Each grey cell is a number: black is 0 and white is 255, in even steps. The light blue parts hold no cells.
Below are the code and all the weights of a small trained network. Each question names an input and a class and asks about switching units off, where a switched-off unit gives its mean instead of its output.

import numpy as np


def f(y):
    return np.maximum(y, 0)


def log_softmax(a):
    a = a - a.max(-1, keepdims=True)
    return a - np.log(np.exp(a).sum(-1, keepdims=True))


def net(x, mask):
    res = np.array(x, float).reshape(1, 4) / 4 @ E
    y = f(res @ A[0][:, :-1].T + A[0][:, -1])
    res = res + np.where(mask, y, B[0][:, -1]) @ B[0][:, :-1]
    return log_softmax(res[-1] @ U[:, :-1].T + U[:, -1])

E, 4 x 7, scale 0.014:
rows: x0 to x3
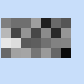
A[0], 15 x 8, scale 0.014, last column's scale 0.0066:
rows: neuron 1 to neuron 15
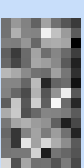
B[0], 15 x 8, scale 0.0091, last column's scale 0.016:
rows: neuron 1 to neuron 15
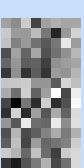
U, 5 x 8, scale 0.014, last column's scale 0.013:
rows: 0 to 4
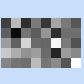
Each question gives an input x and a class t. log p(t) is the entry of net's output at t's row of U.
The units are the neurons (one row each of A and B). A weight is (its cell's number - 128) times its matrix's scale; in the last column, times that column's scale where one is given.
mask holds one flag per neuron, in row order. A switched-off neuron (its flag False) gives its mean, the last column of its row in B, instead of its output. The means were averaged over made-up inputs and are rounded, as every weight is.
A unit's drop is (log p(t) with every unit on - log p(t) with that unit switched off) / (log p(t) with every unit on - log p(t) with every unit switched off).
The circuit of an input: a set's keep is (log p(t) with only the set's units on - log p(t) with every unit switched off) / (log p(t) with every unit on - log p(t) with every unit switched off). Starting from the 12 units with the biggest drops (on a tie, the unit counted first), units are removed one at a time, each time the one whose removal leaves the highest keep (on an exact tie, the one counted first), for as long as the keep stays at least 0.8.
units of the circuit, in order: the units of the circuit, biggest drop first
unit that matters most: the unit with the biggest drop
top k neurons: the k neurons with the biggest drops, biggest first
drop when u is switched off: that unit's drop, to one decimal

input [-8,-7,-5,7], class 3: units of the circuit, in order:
neuron 2
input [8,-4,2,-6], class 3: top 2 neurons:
neuron 14; neuron 7
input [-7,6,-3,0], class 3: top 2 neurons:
neuron 9; neuron 13
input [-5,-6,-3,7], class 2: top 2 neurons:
neuron 11; neuron 15
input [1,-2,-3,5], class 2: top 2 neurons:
neuron 11; neuron 10
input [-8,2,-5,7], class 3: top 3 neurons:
neuron 2; neuron 13; neuron 8
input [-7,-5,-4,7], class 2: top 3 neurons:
neuron 11; neuron 14; neuron 1
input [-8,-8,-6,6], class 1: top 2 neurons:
neuron 9; neuron 14
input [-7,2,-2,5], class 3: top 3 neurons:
neuron 2; neuron 8; neuron 13
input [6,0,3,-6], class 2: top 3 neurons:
neuron 8; neuron 2; neuron 13
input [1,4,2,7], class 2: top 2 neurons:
neuron 11; neuron 9
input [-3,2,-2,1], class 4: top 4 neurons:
neuron 9; neuron 14; neuron 7; neuron 15
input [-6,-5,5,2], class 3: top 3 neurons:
neuron 2; neuron 15; neuron 12
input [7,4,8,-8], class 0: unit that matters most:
neuron 10
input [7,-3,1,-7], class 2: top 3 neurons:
neuron 8; neuron 2; neuron 13
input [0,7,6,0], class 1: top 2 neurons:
neuron 15; neuron 13
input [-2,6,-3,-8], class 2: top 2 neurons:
neuron 8; neuron 9
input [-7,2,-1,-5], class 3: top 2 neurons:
neuron 2; neuron 11
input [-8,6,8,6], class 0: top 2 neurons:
neuron 10; neuron 6
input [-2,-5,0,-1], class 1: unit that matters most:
neuron 9
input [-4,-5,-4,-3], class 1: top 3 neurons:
neuron 9; neuron 10; neuron 14
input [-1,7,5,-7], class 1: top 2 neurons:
neuron 15; neuron 11
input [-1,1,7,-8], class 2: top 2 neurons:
neuron 8; neuron 13
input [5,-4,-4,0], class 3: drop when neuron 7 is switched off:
0.4
